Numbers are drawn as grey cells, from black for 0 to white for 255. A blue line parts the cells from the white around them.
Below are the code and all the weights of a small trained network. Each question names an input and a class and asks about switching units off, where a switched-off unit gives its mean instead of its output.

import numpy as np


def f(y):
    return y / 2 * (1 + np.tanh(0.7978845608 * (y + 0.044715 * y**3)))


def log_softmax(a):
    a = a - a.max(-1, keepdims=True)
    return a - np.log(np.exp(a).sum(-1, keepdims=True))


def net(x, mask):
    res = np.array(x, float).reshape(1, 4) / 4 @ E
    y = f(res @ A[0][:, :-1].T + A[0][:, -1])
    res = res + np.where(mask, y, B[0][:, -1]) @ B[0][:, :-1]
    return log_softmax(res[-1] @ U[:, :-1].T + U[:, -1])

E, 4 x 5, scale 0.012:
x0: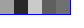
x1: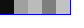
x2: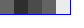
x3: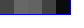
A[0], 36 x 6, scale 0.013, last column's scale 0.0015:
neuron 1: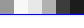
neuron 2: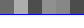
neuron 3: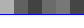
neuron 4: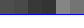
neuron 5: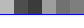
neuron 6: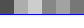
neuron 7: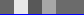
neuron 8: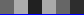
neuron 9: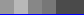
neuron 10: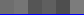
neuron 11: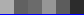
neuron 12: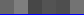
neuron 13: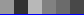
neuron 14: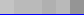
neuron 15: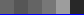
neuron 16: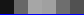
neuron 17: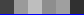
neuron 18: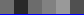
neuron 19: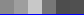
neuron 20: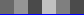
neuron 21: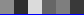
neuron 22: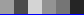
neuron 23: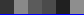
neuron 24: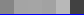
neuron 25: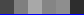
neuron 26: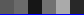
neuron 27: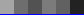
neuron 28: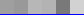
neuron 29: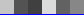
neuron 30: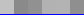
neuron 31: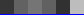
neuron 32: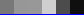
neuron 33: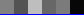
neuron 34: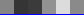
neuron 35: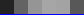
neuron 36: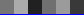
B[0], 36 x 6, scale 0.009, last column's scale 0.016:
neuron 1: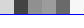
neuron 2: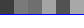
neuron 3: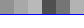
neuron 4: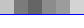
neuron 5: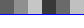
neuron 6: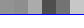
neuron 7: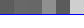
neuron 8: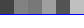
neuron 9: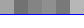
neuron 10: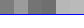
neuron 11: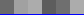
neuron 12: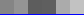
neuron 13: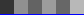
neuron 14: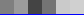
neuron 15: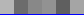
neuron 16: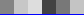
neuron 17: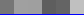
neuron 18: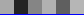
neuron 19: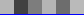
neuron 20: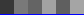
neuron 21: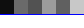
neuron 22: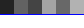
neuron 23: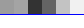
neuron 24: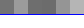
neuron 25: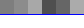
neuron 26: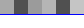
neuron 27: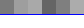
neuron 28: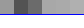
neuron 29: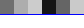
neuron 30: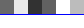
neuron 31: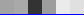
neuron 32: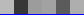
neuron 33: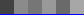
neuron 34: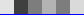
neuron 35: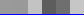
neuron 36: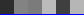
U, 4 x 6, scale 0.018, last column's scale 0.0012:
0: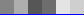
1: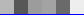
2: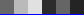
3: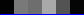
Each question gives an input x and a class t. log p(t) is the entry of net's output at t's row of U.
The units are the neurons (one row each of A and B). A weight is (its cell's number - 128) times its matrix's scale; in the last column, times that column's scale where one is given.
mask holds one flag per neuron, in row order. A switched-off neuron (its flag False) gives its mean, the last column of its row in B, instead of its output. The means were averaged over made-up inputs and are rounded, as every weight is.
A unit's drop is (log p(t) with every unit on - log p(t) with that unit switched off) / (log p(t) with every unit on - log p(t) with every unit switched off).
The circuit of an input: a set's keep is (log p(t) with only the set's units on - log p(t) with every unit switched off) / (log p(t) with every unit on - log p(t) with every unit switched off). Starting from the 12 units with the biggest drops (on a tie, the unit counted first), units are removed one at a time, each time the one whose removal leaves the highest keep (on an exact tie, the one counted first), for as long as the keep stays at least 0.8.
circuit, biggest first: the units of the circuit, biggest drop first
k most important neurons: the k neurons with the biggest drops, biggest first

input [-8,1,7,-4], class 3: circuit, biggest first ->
neuron 36
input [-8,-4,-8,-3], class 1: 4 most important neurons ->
neuron 1; neuron 32; neuron 21; neuron 9
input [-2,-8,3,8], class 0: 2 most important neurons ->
neuron 31; neuron 23
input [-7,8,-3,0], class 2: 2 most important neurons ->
neuron 16; neuron 6
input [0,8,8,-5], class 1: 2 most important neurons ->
neuron 34; neuron 18
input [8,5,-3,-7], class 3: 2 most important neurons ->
neuron 21; neuron 22
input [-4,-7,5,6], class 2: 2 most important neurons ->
neuron 5; neuron 29
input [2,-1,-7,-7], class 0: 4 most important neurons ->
neuron 30; neuron 14; neuron 34; neuron 26
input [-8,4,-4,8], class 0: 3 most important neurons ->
neuron 23; neuron 31; neuron 12
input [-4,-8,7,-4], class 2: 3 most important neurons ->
neuron 29; neuron 5; neuron 3
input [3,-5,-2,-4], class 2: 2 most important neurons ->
neuron 29; neuron 31
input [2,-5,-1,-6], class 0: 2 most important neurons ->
neuron 30; neuron 14
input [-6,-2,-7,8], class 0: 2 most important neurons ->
neuron 23; neuron 31
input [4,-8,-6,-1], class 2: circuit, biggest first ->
neuron 29
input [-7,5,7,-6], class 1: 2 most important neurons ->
neuron 34; neuron 26
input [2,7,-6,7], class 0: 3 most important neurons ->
neuron 31; neuron 23; neuron 29
